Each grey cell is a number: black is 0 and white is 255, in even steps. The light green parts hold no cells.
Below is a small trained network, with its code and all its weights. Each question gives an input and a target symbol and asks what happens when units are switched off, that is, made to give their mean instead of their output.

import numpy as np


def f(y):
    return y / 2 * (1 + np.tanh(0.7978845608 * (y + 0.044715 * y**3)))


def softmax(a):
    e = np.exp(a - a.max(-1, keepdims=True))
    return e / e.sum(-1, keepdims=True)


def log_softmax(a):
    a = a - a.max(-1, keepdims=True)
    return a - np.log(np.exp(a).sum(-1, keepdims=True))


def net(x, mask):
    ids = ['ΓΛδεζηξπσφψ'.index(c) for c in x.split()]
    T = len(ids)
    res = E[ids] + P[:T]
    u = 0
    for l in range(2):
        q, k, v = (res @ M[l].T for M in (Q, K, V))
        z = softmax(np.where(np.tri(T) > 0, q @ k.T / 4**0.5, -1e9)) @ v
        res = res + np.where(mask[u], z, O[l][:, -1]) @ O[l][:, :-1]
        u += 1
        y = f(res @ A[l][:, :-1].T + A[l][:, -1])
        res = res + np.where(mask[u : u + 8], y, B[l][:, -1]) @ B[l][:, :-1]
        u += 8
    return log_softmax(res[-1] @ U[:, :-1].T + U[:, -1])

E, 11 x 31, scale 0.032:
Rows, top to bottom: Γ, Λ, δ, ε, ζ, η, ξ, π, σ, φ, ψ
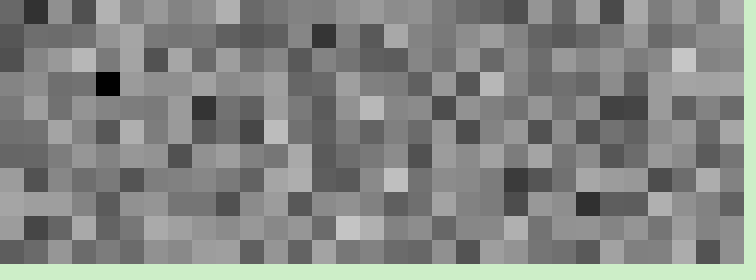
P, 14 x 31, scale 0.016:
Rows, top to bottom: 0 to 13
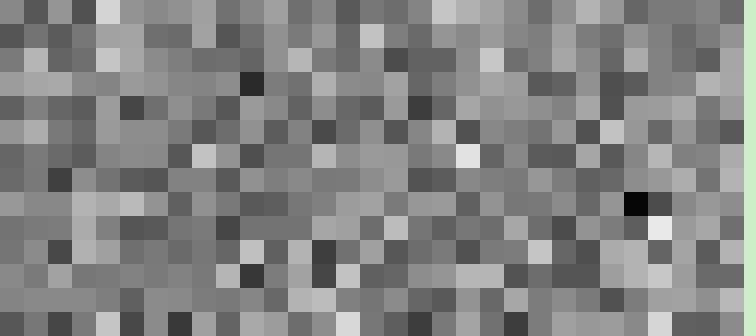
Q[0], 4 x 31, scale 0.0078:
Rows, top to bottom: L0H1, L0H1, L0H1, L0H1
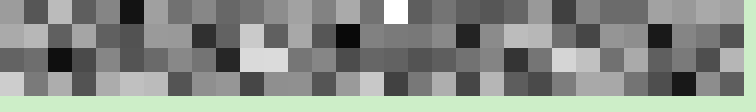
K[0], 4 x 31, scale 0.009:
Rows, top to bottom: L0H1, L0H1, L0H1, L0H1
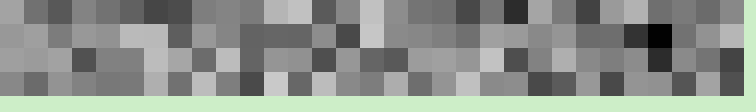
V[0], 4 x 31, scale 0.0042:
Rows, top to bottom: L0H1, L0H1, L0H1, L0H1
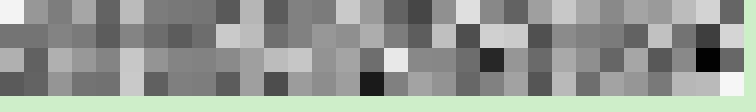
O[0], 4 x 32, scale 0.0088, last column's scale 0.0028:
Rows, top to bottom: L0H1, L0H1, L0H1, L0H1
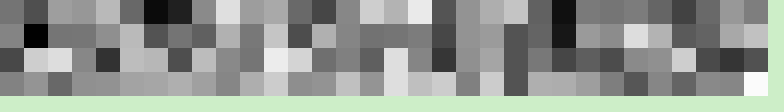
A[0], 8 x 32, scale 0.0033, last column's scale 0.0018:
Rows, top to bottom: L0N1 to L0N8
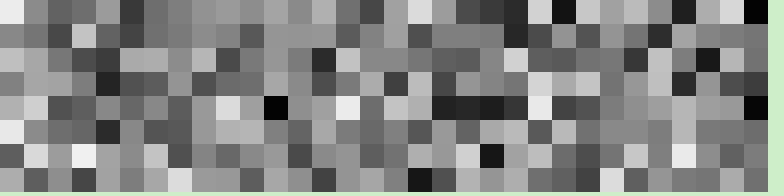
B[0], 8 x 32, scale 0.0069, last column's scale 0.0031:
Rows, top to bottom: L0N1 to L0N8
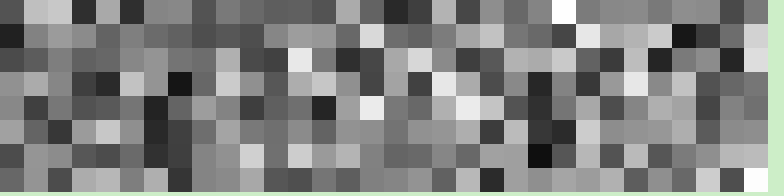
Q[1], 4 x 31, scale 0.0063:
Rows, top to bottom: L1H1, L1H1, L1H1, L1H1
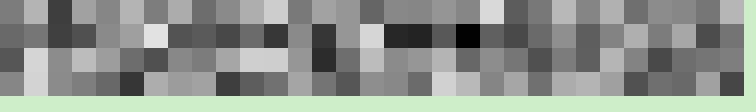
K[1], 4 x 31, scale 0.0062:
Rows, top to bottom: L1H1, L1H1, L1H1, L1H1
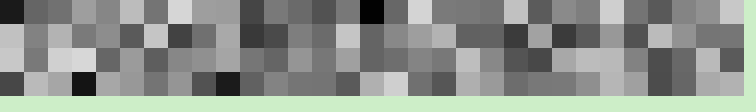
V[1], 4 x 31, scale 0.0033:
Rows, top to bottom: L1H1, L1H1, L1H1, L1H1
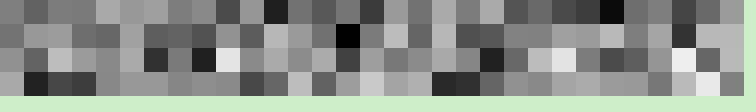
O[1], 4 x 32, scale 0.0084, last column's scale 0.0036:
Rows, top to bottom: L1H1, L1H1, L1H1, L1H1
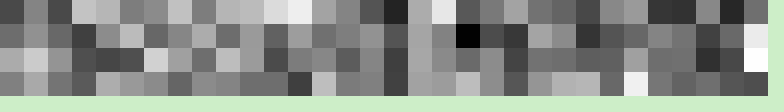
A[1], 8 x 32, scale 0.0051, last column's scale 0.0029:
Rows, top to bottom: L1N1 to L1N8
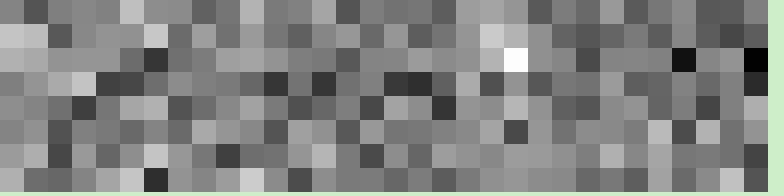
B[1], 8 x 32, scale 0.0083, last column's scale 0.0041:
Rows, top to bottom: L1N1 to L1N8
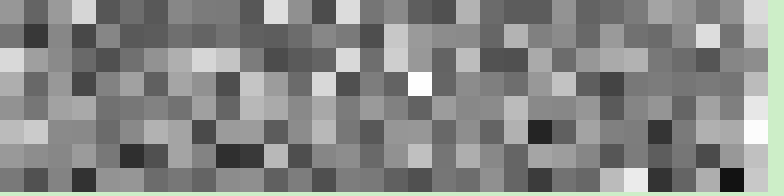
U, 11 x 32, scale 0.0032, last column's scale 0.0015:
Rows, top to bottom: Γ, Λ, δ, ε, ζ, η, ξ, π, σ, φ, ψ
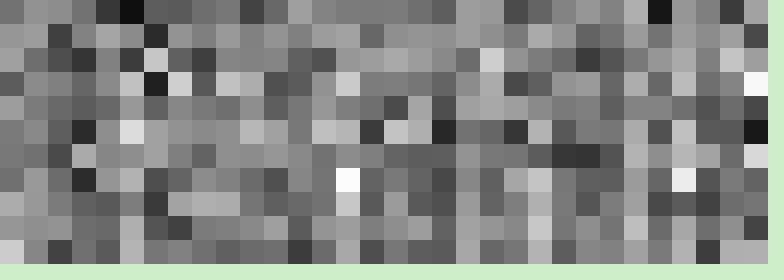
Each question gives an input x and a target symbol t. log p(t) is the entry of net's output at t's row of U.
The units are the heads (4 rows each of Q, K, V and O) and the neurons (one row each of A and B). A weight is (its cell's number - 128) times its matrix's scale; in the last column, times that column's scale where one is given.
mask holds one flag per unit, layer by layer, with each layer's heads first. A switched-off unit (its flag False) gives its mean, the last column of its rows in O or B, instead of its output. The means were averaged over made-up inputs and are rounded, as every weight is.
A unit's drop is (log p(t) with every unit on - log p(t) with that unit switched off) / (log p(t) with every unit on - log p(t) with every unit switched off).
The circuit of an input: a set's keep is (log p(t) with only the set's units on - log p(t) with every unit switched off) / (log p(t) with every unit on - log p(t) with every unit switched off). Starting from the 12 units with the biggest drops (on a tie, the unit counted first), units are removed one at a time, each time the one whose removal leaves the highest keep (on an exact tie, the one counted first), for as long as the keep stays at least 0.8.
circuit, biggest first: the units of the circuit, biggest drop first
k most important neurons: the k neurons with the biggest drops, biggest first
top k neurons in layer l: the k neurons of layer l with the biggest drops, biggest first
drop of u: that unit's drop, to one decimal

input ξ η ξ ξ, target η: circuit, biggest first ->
[L0H1; L1H1]
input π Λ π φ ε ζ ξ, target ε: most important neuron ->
[L1N8]
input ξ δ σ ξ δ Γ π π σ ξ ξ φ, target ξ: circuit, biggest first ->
[L0H1; L1H1; L0N8]
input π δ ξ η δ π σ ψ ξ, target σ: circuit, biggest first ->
[L0H1; L1N3; L1H1]
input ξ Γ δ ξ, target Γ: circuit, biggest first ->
[L0H1; L1H1; L1N7; L1N2]
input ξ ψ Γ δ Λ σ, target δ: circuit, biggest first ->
[L0H1; L1H1; L1N2]
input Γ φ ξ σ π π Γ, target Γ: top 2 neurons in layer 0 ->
[L0N5; L0N3]
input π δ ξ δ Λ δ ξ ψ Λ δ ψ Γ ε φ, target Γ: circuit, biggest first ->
[L0H1; L1H1; L1N7; L0N3]
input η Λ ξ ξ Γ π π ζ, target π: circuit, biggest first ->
[L0H1; L1H1; L0N2]
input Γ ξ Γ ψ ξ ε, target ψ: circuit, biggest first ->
[L0H1; L1N7]
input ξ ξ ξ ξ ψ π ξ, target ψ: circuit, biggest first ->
[L0H1; L1N7; L1H1]
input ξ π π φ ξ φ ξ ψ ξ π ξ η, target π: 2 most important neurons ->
[L0N2; L0N3]
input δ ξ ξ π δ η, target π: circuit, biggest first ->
[L1H1; L0H1; L0N2]
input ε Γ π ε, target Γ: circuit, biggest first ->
[L0H1; L0N3; L1N7]
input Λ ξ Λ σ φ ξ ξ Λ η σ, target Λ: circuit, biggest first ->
[L0H1; L1H1]
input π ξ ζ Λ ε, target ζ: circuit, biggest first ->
[L0H1; L1N4]
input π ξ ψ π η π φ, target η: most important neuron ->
[L0N3]
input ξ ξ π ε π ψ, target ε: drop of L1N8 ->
0.2
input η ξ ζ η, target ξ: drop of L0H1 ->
0.6
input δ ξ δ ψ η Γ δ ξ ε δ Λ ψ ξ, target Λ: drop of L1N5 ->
0.0
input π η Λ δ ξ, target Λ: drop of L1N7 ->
0.1
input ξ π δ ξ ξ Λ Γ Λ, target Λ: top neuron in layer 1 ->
[L1N7]
